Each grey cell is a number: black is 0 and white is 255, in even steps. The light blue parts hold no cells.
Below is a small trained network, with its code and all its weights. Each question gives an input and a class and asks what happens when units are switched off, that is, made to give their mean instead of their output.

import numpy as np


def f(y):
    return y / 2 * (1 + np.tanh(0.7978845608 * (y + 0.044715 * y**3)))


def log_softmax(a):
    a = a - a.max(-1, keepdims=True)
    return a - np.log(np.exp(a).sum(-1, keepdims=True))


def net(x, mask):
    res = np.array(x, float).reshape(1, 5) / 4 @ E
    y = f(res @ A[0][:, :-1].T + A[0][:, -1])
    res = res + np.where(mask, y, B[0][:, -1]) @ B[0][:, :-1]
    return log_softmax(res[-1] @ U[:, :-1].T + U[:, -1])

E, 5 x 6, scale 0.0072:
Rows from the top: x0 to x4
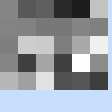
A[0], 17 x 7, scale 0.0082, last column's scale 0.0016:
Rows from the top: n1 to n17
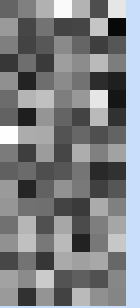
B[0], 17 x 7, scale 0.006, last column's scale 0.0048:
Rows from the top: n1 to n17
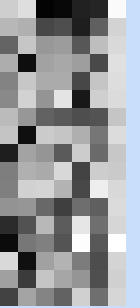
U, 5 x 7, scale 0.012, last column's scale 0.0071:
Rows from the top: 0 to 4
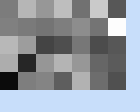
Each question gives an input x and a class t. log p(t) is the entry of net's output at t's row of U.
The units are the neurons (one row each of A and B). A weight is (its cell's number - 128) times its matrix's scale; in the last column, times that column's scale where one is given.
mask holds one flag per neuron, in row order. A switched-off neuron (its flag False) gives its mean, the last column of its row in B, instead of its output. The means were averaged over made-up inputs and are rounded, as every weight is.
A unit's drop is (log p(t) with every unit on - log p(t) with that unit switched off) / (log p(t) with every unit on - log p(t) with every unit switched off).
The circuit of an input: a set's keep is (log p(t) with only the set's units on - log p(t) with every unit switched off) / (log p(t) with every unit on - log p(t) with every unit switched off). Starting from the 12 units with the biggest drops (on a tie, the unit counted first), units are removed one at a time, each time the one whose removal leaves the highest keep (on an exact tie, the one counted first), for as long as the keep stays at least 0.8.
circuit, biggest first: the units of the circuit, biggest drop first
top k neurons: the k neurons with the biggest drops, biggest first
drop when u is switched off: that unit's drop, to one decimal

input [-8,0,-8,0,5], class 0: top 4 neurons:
[n11, n5, n10, n3]
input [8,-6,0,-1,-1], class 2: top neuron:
[n2]
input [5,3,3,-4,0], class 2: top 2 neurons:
[n2, n12]
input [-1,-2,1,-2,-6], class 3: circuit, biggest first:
[n15, n4]
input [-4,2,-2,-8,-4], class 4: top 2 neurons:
[n14, n13]
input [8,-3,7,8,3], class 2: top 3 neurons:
[n2, n7, n12]
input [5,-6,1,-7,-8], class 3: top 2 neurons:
[n4, n15]
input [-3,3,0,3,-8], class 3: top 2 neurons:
[n15, n4]
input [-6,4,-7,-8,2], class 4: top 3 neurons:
[n14, n13, n6]
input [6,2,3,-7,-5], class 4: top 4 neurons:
[n14, n13, n1, n8]
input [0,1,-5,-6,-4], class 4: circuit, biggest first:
[n14, n13]
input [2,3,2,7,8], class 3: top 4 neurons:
[n8, n16, n14, n1]
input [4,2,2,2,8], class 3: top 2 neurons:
[n8, n16]
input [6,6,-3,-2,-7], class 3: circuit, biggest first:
[n4]
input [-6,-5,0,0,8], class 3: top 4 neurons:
[n8, n16, n2, n12]
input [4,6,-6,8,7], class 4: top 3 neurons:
[n9, n17, n15]
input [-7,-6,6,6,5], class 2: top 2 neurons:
[n1, n11]
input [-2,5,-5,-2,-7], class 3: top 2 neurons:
[n15, n4]
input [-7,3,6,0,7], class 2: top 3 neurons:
[n1, n11, n10]
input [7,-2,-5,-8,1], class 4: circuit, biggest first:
[n14]
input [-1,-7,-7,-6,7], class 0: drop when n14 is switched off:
-0.1
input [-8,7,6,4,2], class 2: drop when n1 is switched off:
1.1
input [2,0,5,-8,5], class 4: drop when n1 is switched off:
0.0
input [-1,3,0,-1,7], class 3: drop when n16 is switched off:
0.1
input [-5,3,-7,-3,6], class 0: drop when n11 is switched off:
0.2
